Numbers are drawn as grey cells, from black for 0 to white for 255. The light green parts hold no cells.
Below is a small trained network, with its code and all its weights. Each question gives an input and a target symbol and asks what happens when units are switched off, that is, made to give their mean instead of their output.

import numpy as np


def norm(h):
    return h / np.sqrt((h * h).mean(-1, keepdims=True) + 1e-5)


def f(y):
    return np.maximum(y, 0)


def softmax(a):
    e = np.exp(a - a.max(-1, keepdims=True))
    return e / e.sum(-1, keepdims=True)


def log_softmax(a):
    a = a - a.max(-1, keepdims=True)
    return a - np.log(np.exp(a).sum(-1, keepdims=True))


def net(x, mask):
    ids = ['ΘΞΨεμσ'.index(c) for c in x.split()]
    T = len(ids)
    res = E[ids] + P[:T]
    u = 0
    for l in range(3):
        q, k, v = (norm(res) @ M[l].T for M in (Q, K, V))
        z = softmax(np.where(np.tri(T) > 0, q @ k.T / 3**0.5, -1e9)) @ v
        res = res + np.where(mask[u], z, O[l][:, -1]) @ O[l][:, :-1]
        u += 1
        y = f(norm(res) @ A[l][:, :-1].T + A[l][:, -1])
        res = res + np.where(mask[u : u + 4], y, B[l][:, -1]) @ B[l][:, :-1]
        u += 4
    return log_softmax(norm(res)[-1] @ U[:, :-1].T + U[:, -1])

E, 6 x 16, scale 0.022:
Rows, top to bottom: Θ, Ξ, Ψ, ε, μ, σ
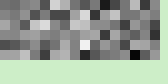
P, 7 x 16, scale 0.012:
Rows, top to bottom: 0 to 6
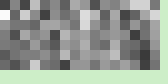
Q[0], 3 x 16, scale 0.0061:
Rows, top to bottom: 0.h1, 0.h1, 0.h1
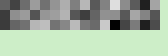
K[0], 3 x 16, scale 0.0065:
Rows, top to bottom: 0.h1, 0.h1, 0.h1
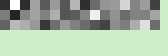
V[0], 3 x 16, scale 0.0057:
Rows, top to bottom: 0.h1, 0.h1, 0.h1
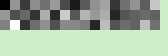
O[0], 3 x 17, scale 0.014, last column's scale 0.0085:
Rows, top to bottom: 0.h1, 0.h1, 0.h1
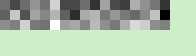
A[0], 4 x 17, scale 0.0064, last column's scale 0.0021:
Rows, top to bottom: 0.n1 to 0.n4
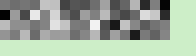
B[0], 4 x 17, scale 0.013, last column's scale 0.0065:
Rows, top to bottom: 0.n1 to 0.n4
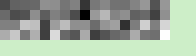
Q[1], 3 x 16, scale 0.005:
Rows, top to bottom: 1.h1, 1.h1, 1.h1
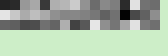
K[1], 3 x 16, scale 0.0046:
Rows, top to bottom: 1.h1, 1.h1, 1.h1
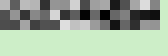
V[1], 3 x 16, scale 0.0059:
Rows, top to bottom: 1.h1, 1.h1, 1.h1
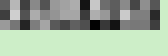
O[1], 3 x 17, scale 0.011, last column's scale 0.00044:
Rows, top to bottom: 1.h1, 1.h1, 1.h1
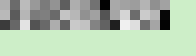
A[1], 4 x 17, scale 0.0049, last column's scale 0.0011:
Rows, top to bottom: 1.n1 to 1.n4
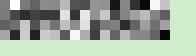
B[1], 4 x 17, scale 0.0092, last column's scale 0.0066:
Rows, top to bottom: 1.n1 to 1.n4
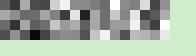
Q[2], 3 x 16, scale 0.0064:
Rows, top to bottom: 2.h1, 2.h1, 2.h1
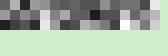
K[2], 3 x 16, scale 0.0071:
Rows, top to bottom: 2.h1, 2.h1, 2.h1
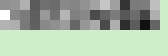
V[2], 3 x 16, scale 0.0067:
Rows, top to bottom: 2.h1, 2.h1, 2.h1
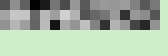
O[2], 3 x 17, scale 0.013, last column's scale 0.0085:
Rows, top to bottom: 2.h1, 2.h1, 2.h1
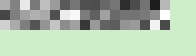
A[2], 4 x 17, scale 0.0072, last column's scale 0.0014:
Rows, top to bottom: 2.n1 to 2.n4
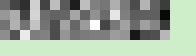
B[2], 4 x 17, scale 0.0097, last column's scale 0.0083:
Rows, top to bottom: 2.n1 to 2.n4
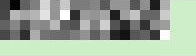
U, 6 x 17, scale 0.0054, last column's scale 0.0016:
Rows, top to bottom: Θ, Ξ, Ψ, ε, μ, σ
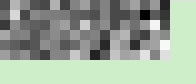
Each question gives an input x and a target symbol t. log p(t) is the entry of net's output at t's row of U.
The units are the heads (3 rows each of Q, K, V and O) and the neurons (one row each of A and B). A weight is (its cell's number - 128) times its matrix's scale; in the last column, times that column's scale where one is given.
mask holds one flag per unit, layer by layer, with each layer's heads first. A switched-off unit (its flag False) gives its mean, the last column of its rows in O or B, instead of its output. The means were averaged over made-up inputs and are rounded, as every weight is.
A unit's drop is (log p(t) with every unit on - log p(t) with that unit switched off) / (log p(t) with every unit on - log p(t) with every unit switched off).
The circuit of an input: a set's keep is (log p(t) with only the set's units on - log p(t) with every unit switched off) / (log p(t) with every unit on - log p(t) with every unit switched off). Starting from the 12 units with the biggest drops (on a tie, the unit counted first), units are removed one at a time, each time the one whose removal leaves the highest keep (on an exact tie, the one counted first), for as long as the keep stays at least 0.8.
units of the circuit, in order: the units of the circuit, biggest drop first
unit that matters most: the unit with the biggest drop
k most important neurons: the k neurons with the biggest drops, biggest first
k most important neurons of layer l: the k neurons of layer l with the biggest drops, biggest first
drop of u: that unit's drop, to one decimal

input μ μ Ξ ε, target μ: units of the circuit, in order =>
0.h1, 2.h1, 2.n1
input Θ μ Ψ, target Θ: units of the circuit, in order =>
0.h1, 1.h1
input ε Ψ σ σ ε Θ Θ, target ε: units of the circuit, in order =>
2.h1, 0.h1, 1.h1
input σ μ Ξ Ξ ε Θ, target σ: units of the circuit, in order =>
0.n3, 1.h1
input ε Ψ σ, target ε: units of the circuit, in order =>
2.h1, 0.h1
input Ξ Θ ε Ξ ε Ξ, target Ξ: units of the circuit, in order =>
1.h1, 0.n3
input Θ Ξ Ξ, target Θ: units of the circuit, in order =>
0.h1, 1.h1
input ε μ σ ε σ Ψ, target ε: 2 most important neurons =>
0.n3, 2.n4
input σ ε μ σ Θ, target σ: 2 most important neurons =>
0.n3, 2.n2
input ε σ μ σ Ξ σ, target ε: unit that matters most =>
2.h1
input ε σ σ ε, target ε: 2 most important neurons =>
0.n3, 1.n3
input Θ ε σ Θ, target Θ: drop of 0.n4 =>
-0.1
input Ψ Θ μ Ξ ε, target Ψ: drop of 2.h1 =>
0.7
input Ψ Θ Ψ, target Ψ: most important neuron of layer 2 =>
2.n4
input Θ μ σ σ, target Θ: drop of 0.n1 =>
0.0
